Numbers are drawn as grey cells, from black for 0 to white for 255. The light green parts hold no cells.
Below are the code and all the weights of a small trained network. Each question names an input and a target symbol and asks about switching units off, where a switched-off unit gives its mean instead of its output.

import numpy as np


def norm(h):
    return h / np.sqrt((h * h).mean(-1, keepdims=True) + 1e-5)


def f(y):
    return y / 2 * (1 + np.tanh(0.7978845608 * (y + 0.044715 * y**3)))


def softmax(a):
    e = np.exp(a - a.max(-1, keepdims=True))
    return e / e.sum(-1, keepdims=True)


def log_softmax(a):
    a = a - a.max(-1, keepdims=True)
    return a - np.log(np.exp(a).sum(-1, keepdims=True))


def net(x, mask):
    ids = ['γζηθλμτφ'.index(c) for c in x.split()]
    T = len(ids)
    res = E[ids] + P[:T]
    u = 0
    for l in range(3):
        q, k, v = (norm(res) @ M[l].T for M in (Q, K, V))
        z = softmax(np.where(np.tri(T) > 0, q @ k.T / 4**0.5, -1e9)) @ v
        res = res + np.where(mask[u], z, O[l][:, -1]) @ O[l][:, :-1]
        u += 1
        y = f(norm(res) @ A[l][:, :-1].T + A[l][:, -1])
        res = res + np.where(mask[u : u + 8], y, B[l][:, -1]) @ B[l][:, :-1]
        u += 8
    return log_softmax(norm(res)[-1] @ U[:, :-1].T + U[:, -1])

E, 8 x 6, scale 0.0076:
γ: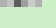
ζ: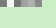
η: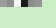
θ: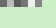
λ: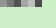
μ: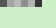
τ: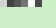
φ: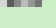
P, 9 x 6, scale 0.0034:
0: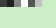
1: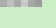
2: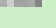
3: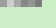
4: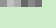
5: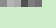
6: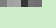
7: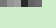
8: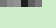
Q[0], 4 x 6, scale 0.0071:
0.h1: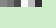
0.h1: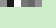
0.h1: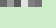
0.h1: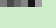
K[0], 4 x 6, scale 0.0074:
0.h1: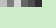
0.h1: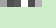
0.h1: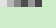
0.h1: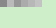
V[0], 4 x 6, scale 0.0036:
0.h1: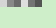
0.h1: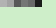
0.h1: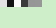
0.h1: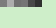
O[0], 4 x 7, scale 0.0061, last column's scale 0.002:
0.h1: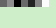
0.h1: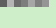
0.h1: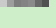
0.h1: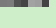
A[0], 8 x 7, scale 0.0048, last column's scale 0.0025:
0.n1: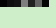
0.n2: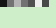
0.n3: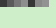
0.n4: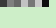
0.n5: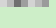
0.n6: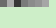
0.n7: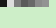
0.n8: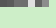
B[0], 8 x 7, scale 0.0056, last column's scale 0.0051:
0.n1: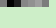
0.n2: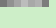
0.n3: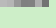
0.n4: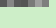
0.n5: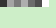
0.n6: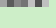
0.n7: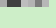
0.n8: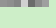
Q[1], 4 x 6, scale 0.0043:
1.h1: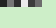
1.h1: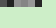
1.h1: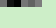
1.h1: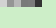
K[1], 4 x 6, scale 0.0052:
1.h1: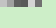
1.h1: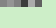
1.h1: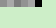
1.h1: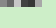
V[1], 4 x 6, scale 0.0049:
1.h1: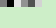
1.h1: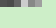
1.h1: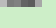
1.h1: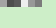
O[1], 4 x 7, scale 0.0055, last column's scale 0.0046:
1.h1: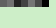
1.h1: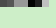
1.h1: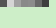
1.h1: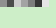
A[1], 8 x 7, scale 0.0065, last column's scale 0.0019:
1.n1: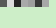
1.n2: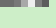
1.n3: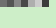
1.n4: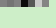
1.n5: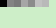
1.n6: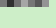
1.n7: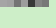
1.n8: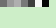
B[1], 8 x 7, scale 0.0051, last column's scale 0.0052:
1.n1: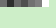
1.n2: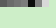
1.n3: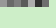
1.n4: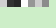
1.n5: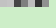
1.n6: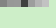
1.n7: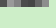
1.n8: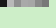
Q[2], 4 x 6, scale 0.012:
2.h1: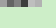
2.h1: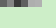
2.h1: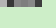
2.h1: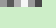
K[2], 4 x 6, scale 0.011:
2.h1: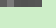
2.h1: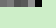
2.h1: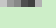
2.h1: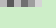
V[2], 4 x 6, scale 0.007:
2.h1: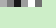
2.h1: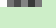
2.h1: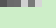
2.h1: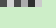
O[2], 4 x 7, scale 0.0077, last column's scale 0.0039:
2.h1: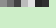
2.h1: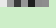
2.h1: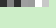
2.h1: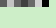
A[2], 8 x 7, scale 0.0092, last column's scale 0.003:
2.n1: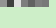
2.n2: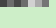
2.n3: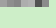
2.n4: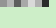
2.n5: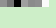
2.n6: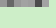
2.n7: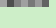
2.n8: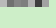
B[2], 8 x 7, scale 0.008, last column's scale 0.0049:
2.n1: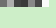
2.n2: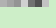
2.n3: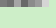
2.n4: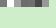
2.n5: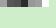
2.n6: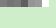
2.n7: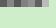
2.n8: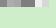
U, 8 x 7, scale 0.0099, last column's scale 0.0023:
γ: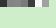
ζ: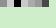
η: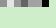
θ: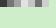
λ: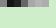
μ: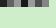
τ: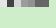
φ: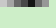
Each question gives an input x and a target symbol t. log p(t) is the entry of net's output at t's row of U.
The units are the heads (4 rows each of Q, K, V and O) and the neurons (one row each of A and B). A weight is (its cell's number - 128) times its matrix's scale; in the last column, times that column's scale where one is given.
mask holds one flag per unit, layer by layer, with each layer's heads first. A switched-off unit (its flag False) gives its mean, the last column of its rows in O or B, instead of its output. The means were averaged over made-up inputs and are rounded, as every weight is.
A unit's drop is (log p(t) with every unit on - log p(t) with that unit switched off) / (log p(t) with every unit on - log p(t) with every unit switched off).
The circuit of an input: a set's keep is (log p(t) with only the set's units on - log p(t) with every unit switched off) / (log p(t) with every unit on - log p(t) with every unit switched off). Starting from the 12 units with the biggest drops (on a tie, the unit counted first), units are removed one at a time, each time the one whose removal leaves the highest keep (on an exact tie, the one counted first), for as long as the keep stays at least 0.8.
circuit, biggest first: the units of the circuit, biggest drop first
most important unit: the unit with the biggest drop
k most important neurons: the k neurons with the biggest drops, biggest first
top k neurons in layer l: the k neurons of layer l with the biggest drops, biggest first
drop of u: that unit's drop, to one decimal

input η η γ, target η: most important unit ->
0.n7
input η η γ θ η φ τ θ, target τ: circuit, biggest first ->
(0.h1, 2.h1)
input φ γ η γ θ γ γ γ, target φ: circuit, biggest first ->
(2.h1, 0.n5)
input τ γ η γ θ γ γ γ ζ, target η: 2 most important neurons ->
(2.n4, 0.n6)
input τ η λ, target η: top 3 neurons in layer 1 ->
(1.n8, 1.n4, 1.n2)
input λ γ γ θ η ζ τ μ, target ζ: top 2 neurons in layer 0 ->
(0.n6, 0.n5)
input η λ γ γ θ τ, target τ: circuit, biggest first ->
(2.h1, 0.h1)
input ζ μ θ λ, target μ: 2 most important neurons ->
(1.n5, 0.n7)
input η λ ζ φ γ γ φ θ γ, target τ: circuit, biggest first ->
(2.h1, 0.h1)
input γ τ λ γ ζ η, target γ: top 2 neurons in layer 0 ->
(0.n6, 0.n1)
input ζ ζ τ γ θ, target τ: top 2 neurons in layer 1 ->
(1.n5, 1.n6)
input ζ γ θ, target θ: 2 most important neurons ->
(0.n5, 1.n5)
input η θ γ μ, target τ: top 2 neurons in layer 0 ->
(0.n5, 0.n8)
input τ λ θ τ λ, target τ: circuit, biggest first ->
(1.h1)
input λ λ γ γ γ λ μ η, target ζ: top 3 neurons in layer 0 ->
(0.n5, 0.n6, 0.n2)
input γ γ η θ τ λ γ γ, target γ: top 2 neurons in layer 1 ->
(1.n4, 1.n8)
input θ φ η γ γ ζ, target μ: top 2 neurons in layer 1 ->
(1.n2, 1.n8)
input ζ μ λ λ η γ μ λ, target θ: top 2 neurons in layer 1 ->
(1.n8, 1.n4)
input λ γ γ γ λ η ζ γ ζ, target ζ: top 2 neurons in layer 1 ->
(1.n4, 1.n8)
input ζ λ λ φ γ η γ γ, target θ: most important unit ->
0.n5
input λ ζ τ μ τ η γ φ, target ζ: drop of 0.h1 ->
0.6
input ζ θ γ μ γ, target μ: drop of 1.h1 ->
0.9
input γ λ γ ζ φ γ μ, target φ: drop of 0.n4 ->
0.1
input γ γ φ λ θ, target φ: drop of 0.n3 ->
0.0
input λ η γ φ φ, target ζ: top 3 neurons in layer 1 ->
(1.n4, 1.n8, 1.n2)
